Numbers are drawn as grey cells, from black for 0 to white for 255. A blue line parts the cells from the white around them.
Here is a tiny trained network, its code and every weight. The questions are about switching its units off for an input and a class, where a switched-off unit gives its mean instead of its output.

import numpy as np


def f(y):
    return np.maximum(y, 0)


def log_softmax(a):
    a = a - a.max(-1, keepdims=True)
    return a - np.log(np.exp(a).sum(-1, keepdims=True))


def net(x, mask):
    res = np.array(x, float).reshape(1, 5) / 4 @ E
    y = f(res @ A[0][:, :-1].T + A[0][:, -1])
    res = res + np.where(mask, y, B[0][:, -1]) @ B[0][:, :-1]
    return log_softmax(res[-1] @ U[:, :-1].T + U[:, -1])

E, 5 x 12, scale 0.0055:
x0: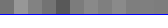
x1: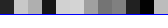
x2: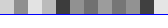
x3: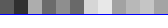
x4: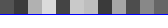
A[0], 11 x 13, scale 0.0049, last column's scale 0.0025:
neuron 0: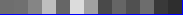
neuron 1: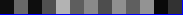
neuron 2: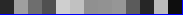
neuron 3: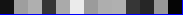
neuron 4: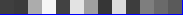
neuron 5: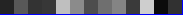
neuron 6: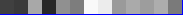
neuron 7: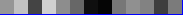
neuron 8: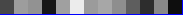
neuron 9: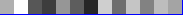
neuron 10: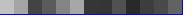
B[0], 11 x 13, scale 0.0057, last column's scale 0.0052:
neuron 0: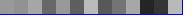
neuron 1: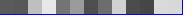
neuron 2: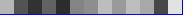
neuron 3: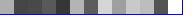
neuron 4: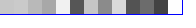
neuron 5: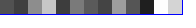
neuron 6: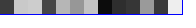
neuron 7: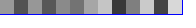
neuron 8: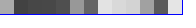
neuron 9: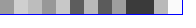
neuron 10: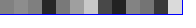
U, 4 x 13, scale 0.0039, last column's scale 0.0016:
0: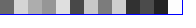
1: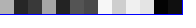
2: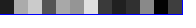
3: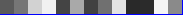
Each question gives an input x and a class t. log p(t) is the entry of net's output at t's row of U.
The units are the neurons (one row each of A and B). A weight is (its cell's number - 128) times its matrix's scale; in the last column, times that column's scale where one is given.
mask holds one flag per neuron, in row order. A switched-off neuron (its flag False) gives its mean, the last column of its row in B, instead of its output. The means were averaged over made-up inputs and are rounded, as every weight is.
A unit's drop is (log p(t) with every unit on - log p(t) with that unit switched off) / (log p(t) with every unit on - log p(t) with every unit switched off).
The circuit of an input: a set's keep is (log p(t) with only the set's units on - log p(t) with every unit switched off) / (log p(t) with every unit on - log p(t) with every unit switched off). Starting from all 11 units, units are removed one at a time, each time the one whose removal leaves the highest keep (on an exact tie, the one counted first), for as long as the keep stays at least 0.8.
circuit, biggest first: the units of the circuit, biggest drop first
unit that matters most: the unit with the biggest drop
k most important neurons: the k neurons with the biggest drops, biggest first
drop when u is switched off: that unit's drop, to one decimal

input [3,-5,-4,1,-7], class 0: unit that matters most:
neuron 9
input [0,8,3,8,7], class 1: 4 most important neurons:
neuron 3; neuron 8; neuron 2; neuron 9
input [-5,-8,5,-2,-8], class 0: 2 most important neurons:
neuron 9; neuron 3
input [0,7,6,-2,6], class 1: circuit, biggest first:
neuron 3; neuron 8; neuron 2
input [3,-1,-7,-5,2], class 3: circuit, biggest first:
neuron 1; neuron 5
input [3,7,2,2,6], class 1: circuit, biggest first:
neuron 3; neuron 8
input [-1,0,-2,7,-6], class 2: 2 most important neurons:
neuron 6; neuron 4
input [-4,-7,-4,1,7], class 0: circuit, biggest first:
neuron 4; neuron 3
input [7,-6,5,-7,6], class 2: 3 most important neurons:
neuron 7; neuron 8; neuron 3
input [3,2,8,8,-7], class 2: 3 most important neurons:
neuron 6; neuron 4; neuron 1
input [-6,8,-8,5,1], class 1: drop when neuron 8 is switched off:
0.3
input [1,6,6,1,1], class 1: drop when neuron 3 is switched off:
0.2
